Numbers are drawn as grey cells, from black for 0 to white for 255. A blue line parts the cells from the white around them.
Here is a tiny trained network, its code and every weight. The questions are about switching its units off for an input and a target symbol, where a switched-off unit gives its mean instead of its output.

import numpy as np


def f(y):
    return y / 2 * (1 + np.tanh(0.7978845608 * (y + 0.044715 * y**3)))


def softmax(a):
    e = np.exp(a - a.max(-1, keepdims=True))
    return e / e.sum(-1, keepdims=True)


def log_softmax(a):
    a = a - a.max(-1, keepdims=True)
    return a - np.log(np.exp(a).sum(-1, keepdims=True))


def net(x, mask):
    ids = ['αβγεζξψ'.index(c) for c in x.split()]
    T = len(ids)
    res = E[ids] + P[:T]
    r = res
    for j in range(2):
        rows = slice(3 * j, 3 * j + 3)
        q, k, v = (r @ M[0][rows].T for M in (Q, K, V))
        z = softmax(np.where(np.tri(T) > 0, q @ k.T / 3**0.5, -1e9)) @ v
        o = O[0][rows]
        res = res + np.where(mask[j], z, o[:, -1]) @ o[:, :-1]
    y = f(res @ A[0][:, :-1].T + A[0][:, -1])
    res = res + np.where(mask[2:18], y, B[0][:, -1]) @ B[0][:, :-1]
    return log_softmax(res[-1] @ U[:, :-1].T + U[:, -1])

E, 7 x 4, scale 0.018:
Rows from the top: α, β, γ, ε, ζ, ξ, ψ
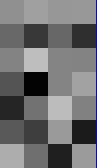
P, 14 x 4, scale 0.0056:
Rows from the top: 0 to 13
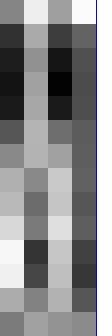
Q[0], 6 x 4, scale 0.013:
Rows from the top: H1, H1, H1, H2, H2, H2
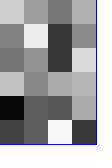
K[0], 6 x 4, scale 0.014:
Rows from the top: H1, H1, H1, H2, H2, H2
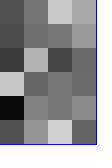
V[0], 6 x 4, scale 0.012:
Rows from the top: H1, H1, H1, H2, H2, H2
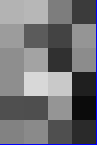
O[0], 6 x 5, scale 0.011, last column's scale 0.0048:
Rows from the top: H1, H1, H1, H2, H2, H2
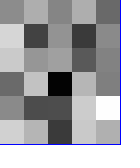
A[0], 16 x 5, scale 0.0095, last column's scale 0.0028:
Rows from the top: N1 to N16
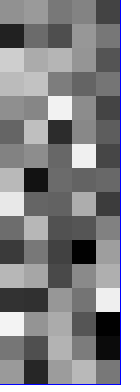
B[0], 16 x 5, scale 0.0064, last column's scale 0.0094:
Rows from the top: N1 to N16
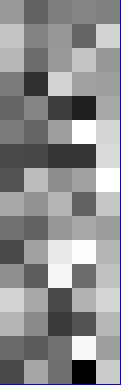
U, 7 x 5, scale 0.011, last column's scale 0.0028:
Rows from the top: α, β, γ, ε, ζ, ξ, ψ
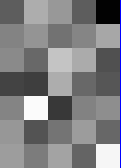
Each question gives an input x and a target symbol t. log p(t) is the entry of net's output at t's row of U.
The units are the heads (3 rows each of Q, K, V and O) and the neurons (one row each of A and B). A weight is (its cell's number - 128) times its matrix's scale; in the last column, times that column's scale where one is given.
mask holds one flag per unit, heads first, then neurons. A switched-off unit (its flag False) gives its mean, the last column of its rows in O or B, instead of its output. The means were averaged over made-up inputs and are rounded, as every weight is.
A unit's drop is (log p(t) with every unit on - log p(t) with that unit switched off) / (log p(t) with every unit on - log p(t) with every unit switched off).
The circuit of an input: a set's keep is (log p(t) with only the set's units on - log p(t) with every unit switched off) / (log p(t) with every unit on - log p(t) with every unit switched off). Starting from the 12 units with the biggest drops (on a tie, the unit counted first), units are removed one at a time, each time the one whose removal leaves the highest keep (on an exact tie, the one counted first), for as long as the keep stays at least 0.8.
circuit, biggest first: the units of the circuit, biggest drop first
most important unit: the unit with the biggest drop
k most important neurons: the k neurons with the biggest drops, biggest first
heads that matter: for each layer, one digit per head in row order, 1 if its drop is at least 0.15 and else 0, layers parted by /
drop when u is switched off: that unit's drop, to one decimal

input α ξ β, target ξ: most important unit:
H2
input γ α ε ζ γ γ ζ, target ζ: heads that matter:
00
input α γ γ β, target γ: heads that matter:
01
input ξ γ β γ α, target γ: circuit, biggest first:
N12; N6; H2; N16
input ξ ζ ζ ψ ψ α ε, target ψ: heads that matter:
10
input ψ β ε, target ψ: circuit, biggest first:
H1; N16
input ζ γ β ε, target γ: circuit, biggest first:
H2; N11; N13
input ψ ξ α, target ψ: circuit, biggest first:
H2; N8
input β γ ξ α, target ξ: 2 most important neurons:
N7; N6
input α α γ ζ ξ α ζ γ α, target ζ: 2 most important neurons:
N12; N11
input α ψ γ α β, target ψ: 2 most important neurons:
N14; N6
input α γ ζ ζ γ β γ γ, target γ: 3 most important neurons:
N6; N10; N16
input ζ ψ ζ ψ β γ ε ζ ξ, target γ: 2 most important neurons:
N11; N7
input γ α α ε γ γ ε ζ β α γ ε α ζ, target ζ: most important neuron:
N13
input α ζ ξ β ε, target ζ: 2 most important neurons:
N13; N16
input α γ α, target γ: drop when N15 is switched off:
-0.1
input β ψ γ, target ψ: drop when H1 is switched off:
0.4
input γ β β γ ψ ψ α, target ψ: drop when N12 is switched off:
0.0
